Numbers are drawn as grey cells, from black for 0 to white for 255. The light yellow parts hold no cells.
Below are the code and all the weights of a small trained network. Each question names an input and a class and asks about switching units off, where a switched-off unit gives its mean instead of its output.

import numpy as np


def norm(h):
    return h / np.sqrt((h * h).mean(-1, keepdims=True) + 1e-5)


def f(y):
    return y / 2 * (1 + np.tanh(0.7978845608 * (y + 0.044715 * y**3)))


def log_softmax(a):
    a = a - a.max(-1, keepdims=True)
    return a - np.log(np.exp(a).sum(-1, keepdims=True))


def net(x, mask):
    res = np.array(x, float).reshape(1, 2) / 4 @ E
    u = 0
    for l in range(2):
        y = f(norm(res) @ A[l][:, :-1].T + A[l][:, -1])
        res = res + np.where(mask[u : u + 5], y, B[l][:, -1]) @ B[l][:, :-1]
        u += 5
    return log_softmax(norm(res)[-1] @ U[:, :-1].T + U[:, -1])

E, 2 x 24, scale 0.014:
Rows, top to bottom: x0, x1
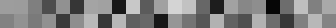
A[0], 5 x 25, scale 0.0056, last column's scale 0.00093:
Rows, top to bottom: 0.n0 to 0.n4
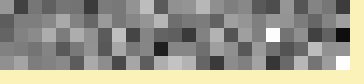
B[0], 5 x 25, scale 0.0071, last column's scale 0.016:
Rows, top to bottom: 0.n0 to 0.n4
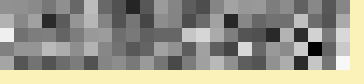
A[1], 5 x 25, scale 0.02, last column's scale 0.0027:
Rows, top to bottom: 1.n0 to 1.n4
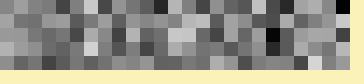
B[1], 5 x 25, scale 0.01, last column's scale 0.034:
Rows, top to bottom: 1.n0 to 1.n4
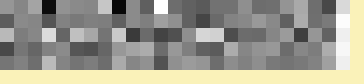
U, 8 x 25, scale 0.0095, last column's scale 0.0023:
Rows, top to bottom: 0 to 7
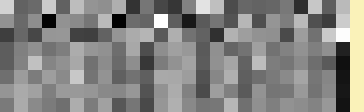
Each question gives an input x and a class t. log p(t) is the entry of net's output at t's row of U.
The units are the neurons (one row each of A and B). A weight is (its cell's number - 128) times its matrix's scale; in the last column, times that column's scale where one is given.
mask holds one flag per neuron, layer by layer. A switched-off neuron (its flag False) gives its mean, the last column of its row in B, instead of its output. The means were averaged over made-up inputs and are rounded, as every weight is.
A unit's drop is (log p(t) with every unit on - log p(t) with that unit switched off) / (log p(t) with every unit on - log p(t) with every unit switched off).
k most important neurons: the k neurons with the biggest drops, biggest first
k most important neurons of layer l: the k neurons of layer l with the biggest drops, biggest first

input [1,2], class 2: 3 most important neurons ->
[1.n0, 1.n2, 1.n1]
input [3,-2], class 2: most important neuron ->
[0.n4]
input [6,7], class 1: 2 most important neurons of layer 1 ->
[1.n0, 1.n3]
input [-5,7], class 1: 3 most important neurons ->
[0.n4, 1.n0, 1.n2]
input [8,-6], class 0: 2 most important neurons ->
[1.n2, 1.n0]
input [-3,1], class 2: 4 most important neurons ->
[0.n2, 1.n2, 1.n0, 0.n4]
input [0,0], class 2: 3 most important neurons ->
[1.n2, 1.n0, 0.n1]
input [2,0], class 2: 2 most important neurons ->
[0.n4, 1.n2]
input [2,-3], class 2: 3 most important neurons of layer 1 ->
[1.n2, 1.n0, 1.n4]
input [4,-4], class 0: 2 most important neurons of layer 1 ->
[1.n0, 1.n3]
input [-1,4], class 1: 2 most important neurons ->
[0.n4, 1.n4]
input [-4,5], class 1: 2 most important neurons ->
[0.n4, 1.n2]
